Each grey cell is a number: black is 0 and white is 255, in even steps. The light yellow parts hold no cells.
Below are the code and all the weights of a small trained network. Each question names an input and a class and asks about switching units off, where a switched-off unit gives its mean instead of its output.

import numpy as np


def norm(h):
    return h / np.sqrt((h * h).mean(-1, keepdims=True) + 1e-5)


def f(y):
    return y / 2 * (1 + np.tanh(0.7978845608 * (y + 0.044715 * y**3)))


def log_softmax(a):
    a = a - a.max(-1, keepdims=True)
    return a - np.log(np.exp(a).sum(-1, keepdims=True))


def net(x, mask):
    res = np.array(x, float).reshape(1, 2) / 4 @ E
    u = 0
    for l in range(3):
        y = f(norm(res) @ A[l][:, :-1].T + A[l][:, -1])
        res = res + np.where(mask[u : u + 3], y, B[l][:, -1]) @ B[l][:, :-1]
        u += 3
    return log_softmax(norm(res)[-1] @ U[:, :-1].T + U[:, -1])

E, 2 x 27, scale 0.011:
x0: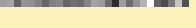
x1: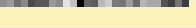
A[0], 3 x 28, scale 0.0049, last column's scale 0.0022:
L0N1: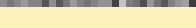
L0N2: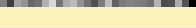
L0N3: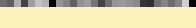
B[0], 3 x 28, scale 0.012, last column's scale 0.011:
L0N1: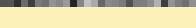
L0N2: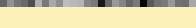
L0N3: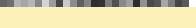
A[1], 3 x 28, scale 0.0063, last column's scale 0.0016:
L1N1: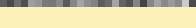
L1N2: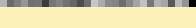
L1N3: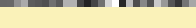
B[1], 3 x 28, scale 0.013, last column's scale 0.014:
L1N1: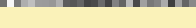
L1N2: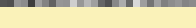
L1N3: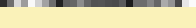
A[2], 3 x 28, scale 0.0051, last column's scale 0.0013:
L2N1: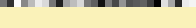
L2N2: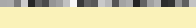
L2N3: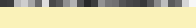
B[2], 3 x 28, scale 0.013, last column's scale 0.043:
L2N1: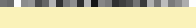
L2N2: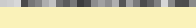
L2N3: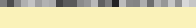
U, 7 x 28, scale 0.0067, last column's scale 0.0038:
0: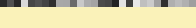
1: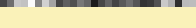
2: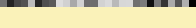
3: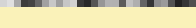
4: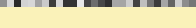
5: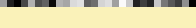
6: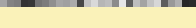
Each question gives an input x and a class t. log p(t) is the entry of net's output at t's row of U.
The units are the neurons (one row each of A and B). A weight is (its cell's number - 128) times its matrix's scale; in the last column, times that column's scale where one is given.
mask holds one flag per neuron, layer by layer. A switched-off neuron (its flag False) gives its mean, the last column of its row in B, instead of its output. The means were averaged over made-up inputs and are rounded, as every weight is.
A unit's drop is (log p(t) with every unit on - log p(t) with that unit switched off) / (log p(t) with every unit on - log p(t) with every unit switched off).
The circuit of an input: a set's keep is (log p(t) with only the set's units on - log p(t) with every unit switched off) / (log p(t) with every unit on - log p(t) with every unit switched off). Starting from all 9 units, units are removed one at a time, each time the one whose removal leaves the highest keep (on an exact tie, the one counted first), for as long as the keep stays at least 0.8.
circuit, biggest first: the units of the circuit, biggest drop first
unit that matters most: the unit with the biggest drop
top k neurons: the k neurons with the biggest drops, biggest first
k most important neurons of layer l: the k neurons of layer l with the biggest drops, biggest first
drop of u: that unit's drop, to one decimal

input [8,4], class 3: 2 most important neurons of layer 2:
(L2N2; L2N3)
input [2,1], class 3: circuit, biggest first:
(L1N3; L0N3; L2N3; L2N1)
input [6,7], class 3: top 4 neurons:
(L0N3; L1N3; L2N2; L2N1)
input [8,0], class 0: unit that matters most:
L0N3
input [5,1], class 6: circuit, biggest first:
(L1N3; L0N3; L2N1; L2N3)
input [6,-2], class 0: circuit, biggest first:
(L1N3; L0N3; L2N1)
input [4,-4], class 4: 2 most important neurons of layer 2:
(L2N1; L2N3)
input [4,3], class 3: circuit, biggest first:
(L1N3; L0N3; L2N2; L2N1)
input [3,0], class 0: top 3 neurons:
(L0N3; L1N3; L2N1)
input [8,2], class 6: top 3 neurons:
(L1N3; L0N3; L2N1)
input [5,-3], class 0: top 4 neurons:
(L0N3; L1N3; L2N1; L0N2)
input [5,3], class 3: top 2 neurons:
(L1N3; L2N2)
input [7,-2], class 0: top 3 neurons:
(L1N3; L2N1; L0N3)
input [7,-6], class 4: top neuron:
(L0N3)
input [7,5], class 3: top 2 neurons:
(L1N3; L2N2)
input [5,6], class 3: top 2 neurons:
(L0N3; L1N3)
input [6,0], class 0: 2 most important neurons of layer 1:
(L1N3; L1N2)
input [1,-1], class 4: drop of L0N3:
1.0
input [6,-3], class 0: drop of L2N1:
0.6
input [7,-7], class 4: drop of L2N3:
0.1
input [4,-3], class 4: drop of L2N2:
0.0
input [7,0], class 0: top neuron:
(L0N3)
